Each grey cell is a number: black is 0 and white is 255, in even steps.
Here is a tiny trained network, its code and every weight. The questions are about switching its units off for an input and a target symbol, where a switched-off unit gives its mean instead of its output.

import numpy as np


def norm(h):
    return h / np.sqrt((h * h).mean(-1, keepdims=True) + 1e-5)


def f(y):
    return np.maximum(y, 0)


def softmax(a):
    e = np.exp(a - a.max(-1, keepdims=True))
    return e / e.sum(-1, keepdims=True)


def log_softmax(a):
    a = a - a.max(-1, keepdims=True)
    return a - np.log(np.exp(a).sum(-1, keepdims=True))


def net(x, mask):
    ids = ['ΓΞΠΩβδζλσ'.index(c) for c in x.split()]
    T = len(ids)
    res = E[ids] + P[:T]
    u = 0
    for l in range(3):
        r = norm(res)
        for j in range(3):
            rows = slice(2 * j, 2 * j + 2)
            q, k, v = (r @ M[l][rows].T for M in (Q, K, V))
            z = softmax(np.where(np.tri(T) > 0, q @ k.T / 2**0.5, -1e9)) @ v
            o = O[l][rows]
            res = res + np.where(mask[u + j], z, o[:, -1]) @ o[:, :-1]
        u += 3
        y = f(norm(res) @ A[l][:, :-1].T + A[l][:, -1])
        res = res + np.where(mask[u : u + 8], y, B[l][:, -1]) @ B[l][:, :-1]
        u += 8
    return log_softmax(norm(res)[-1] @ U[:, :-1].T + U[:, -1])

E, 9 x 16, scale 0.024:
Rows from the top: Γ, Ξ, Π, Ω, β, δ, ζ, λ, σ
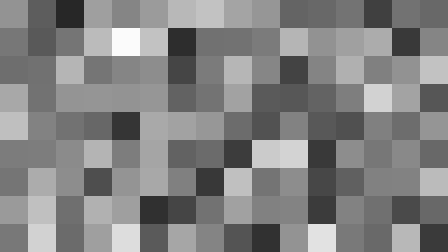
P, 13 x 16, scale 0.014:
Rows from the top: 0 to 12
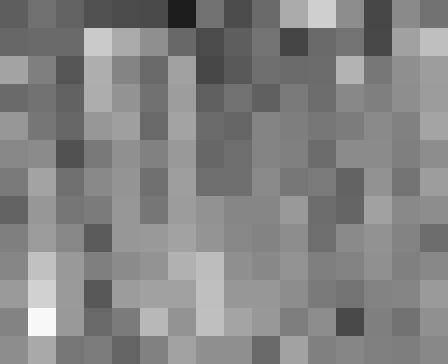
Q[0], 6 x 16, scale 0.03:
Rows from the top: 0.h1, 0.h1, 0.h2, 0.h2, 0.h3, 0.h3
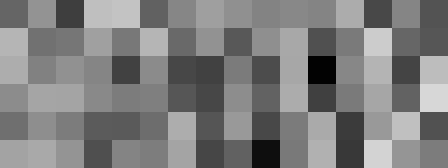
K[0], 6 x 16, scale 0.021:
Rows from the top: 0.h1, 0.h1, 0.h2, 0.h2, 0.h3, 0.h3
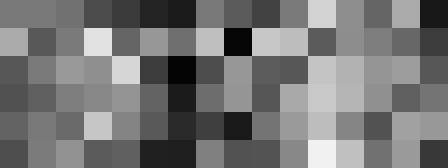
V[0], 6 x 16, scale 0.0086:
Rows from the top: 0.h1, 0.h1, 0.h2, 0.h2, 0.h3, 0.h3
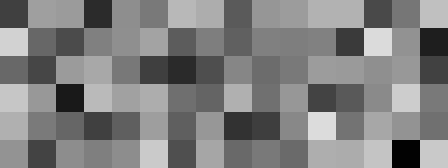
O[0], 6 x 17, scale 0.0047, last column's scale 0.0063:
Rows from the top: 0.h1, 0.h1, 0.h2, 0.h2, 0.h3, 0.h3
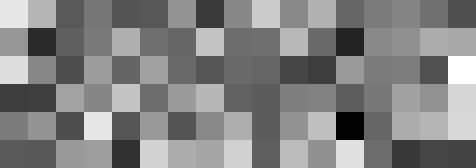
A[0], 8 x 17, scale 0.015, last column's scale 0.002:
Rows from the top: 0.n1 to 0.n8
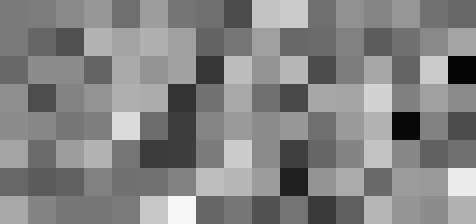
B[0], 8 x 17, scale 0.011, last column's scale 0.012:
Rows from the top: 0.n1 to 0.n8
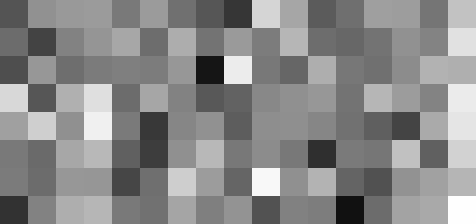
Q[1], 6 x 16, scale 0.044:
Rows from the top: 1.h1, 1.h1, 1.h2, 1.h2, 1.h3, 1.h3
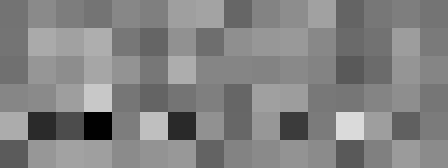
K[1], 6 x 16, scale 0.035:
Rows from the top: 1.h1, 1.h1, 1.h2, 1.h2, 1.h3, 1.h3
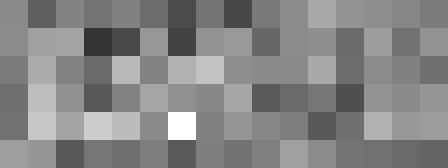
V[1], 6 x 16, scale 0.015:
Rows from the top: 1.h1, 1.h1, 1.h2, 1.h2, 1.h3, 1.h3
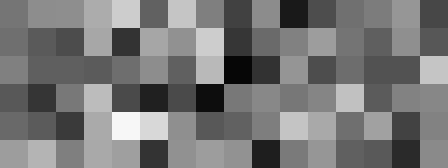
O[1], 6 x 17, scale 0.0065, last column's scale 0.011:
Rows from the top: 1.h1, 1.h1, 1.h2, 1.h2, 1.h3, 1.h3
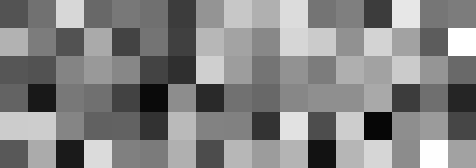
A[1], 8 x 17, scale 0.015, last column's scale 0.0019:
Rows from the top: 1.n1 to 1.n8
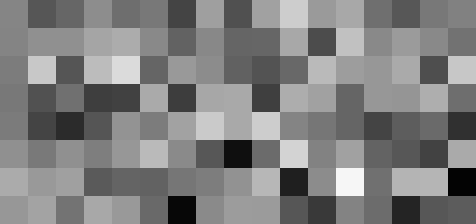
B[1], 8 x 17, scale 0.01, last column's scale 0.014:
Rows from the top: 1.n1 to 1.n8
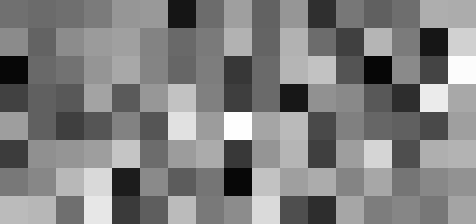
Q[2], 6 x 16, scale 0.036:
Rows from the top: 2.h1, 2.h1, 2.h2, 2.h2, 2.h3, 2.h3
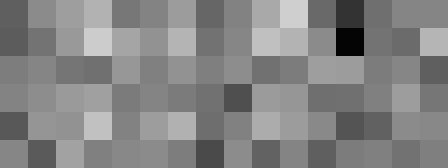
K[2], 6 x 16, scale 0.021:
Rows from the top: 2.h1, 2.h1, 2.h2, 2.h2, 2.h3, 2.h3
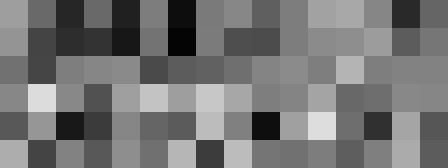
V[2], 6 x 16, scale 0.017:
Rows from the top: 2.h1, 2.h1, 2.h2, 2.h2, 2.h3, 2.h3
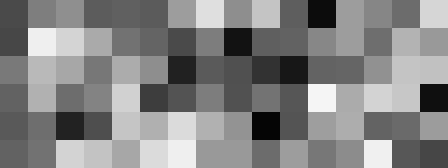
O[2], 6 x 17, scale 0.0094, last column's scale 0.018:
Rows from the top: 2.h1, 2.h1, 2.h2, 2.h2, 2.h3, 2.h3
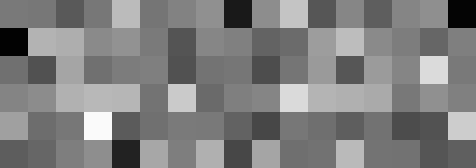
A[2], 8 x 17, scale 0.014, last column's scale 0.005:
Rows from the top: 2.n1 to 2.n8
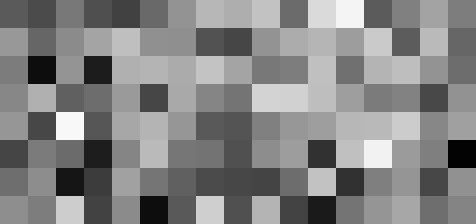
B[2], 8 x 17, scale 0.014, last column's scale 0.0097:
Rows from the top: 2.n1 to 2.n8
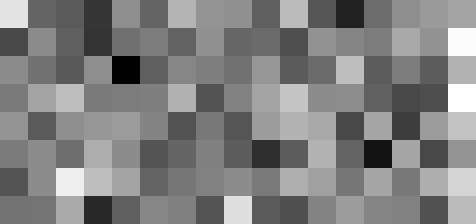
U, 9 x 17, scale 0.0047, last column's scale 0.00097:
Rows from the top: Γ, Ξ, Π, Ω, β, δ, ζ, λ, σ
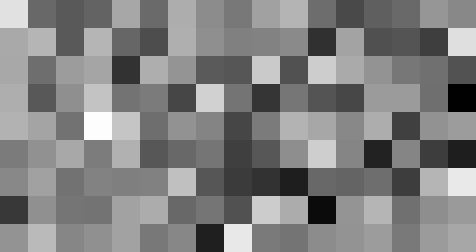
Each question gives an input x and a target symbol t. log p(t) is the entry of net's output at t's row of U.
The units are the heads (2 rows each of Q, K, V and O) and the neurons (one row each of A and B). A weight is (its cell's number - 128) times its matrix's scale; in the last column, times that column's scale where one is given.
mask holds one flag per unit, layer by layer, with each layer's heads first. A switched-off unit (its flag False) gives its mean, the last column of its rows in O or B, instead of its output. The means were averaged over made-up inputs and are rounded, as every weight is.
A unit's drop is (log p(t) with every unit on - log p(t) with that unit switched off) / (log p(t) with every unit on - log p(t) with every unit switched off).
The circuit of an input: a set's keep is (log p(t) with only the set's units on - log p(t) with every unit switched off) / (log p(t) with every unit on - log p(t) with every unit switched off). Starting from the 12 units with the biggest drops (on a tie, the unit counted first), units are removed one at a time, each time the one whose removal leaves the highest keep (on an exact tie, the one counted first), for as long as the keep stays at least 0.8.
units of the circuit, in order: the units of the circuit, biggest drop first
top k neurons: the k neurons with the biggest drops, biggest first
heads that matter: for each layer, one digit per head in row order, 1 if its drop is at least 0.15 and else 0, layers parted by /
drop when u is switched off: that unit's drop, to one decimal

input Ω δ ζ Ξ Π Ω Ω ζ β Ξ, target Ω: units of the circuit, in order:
(2.h2, 2.n4)
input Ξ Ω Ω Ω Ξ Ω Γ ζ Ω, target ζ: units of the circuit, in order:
(1.h1, 0.n3)
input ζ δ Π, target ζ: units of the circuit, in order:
(1.h1, 0.n3)
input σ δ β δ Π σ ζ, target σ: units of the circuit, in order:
(0.n3)
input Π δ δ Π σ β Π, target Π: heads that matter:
100 / 001 / 000
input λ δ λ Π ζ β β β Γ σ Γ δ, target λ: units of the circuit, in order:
(1.h3, 0.n1)
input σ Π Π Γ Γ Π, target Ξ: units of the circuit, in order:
(2.h2, 1.h3)
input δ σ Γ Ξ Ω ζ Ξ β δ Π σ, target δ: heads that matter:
000 / 001 / 000
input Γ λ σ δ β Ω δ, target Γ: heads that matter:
000 / 000 / 100
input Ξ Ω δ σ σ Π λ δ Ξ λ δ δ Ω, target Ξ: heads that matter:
001 / 001 / 010
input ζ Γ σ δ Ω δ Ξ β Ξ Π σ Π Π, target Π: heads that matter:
100 / 000 / 000
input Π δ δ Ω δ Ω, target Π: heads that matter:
000 / 001 / 001
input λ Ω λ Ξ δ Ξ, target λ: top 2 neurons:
(0.n5, 2.n2)
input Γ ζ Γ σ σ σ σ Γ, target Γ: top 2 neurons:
(1.n5, 0.n7)
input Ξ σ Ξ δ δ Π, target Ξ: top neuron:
(0.n6)
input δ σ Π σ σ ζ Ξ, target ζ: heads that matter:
000 / 110 / 010
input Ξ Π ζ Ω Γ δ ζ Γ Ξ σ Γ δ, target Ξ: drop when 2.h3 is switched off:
0.1
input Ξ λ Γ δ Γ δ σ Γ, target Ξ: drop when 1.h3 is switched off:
0.2
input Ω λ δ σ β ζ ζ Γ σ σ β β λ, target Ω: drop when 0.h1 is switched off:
0.3
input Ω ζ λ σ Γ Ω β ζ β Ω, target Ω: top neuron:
(0.n6)
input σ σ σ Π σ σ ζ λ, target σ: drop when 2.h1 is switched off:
0.3
